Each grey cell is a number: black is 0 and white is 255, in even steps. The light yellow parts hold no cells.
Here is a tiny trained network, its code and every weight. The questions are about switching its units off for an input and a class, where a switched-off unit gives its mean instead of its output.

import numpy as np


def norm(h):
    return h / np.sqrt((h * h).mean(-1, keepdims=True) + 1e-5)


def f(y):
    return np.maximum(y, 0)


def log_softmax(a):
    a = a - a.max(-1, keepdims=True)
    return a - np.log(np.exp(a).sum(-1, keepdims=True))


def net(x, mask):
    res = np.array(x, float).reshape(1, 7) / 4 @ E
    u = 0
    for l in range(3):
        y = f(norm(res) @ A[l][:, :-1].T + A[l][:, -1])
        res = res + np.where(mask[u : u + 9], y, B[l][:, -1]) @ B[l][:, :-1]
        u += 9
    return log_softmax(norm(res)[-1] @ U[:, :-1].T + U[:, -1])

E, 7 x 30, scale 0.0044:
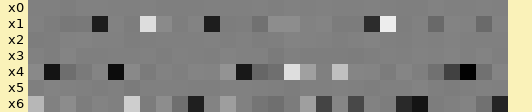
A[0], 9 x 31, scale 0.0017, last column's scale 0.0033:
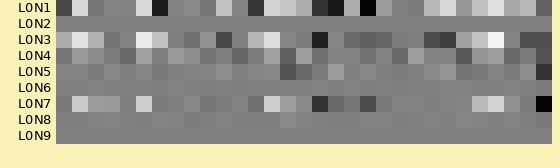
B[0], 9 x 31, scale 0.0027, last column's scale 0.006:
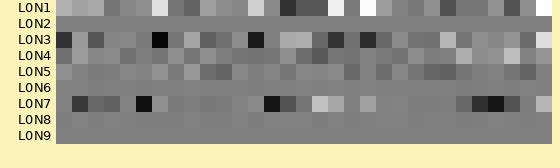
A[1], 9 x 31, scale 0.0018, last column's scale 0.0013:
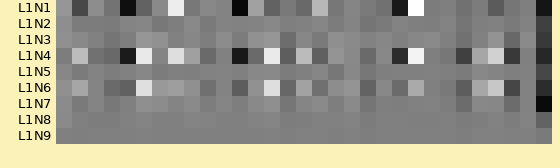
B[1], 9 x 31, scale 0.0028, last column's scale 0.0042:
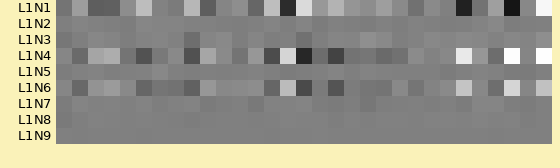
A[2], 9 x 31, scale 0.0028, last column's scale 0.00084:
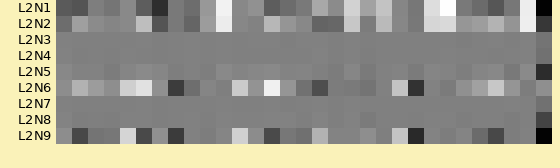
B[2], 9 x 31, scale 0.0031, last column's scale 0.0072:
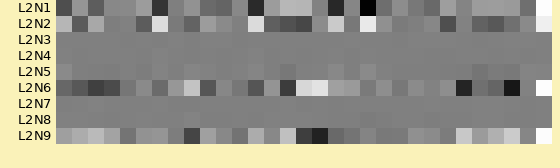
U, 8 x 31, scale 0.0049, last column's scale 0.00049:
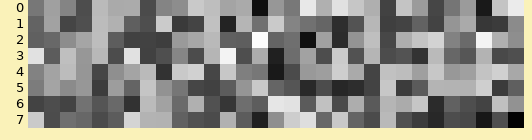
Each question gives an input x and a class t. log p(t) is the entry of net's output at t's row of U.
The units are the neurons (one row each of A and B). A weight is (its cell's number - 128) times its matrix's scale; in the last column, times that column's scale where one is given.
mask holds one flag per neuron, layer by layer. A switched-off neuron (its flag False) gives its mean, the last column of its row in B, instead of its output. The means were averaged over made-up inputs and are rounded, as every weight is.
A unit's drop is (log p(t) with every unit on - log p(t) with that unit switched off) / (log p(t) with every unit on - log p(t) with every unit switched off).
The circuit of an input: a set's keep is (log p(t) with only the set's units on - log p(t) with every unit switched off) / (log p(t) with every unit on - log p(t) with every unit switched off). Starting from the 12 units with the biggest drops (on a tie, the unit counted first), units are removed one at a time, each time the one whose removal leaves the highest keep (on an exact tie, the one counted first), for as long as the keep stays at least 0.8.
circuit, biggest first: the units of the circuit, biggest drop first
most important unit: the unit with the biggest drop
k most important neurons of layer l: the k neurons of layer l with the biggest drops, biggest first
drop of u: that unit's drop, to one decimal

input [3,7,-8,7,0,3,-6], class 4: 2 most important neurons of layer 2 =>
[L2N6 L2N2]
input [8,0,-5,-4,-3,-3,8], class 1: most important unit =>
L2N9
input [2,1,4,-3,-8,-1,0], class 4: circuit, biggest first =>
[L1N4 L0N1]
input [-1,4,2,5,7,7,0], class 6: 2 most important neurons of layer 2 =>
[L2N2 L2N1]
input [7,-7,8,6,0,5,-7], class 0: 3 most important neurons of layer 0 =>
[L0N1 L0N7 L0N3]
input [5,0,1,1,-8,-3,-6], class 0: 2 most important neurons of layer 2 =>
[L2N6 L2N9]
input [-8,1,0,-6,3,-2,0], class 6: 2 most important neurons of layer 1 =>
[L1N1 L1N4]
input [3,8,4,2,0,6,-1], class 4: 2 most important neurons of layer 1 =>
[L1N4 L1N6]
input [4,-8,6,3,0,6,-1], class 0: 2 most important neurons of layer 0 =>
[L0N7 L0N3]
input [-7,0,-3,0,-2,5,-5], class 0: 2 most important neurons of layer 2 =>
[L2N9 L2N1]
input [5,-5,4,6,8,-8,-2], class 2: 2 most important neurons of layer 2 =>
[L2N1 L2N2]
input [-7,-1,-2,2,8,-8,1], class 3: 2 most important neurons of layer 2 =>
[L2N9 L2N6]
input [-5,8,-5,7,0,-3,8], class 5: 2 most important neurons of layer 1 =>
[L1N4 L1N6]
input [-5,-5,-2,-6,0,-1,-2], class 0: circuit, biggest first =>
[L2N6]
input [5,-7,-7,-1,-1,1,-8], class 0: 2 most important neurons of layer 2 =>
[L2N2 L2N6]
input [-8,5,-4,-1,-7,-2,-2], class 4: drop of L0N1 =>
0.1
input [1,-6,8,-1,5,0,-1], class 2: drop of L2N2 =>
0.2
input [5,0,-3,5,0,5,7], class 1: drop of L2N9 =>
0.4
